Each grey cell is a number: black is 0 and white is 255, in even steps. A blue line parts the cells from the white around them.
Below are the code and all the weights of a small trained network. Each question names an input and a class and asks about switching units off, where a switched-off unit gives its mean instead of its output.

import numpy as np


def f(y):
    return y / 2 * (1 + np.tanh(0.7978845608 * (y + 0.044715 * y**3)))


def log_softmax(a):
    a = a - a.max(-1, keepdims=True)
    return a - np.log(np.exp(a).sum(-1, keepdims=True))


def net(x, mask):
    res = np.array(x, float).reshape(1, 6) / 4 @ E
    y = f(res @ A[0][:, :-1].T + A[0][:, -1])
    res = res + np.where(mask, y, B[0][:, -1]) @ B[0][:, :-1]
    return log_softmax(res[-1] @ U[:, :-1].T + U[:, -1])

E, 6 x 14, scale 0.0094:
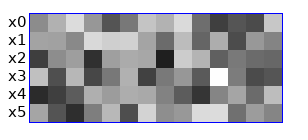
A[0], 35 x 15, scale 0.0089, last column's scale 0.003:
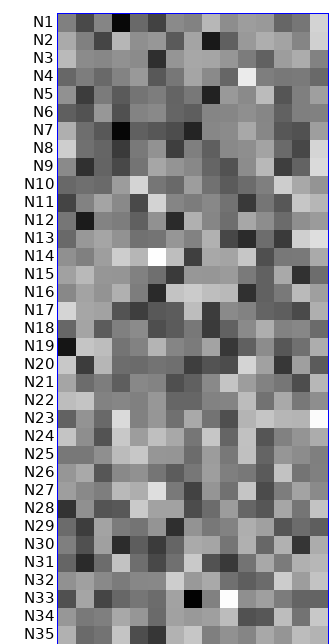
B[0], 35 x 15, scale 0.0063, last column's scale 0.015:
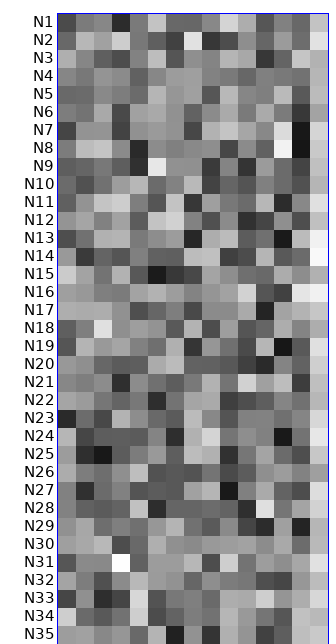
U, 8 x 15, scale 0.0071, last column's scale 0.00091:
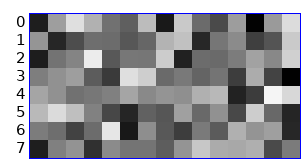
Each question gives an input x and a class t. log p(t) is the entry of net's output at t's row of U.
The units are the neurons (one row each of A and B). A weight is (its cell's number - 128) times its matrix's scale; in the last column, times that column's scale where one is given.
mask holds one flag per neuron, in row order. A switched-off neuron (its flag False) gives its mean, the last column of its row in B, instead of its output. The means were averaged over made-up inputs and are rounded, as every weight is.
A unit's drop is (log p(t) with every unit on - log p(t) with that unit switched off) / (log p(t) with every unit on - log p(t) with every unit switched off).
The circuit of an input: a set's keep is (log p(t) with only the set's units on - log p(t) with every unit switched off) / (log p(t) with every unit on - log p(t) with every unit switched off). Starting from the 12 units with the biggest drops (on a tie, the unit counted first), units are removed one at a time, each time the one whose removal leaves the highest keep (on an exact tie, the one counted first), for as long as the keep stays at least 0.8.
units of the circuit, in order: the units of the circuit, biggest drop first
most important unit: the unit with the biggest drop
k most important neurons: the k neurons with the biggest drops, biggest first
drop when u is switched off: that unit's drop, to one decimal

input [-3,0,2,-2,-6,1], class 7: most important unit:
N33
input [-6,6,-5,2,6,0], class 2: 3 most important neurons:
[N2; N31; N12]
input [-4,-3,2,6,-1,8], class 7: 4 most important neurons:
[N33; N7; N21; N1]
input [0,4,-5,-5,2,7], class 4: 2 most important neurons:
[N35; N16]
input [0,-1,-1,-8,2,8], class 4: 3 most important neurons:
[N16; N35; N3]
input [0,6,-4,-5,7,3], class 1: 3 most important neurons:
[N24; N25; N14]
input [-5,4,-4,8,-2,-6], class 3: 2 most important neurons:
[N20; N12]
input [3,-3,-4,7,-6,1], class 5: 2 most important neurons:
[N17; N15]
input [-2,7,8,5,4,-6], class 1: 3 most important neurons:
[N14; N27; N25]
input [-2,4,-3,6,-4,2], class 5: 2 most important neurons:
[N8; N17]
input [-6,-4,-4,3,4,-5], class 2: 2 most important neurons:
[N2; N31]
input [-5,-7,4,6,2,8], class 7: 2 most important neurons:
[N33; N7]
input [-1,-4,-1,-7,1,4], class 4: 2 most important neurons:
[N16; N35]
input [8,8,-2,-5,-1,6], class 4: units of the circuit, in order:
[N16]
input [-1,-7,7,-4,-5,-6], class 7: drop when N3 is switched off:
-0.1
